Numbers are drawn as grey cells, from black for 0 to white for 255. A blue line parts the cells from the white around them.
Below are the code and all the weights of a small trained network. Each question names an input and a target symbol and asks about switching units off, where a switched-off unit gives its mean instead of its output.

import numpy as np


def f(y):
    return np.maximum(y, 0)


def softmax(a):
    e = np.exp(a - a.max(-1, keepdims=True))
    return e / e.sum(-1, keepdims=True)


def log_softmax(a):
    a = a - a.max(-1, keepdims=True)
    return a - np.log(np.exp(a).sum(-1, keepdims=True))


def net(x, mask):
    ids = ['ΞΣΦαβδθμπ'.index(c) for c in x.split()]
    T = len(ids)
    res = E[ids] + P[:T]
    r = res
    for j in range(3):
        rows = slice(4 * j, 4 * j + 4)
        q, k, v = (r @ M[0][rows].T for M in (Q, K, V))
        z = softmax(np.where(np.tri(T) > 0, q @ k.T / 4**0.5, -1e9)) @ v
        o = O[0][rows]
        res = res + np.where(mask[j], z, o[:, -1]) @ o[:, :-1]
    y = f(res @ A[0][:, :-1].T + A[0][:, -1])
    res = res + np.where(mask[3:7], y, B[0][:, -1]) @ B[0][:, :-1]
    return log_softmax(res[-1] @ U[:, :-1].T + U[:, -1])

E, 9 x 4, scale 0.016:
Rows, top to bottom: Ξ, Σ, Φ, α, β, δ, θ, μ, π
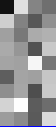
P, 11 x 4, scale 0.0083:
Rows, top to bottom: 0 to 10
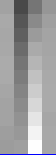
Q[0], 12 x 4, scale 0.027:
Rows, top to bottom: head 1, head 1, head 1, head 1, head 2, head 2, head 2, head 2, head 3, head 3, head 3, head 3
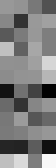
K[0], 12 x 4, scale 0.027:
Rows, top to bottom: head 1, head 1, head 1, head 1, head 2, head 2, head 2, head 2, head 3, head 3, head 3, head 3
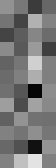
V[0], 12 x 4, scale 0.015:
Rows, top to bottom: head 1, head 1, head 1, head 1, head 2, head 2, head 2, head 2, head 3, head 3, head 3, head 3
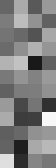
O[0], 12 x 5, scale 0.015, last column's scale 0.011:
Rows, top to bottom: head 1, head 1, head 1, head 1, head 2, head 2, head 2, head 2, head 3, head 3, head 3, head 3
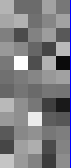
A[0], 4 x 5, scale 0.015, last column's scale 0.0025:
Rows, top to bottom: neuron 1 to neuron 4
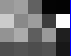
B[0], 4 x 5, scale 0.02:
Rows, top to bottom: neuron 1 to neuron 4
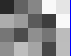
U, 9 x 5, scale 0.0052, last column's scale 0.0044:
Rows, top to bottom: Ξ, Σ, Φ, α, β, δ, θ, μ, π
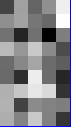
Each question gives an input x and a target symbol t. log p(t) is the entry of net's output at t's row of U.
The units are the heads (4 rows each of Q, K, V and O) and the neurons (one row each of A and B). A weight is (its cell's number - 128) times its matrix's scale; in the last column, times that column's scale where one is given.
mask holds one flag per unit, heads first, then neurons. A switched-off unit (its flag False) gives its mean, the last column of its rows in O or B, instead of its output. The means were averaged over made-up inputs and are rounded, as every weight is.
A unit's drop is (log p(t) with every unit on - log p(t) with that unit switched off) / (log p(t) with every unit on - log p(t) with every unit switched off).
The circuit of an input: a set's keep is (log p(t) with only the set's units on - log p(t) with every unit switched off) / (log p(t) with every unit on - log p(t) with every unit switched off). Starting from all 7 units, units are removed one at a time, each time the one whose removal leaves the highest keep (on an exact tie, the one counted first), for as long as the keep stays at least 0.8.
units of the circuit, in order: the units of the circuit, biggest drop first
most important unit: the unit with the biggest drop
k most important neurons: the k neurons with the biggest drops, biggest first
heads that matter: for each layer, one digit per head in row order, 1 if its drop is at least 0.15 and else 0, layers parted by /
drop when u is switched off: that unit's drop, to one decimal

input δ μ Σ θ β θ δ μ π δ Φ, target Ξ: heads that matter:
101
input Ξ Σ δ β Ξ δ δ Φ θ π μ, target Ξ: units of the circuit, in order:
neuron 1; head 3; head 1
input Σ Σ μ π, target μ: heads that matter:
001
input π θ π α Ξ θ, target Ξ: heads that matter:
011
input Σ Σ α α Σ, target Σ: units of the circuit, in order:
head 2; neuron 2; head 3
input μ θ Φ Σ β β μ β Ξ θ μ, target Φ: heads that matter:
110
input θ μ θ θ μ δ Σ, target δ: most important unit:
neuron 2
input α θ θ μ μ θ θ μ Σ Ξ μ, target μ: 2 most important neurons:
neuron 3; neuron 1
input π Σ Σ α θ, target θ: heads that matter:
011
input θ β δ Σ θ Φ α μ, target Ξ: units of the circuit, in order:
neuron 1; head 3
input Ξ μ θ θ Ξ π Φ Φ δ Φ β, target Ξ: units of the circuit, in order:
head 1; neuron 1
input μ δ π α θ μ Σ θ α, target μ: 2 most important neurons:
neuron 1; neuron 4
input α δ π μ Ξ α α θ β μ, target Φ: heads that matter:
010
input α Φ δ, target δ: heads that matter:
001
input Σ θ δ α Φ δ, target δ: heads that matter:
011
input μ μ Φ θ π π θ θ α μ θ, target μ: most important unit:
neuron 3
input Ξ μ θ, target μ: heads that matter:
001
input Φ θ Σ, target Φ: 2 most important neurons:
neuron 2; neuron 4
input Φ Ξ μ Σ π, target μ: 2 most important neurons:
neuron 1; neuron 4
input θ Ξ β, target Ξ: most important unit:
neuron 1
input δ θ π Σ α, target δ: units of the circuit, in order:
head 3; head 1
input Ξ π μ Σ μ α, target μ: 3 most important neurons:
neuron 3; neuron 1; neuron 4
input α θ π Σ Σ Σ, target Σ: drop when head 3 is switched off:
0.9
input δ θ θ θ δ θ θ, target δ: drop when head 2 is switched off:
0.2
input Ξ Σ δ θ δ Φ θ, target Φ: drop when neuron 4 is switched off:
0.0
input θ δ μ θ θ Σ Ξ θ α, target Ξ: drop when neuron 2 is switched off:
0.1
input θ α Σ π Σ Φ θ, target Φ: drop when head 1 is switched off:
0.2
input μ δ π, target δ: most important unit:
head 3
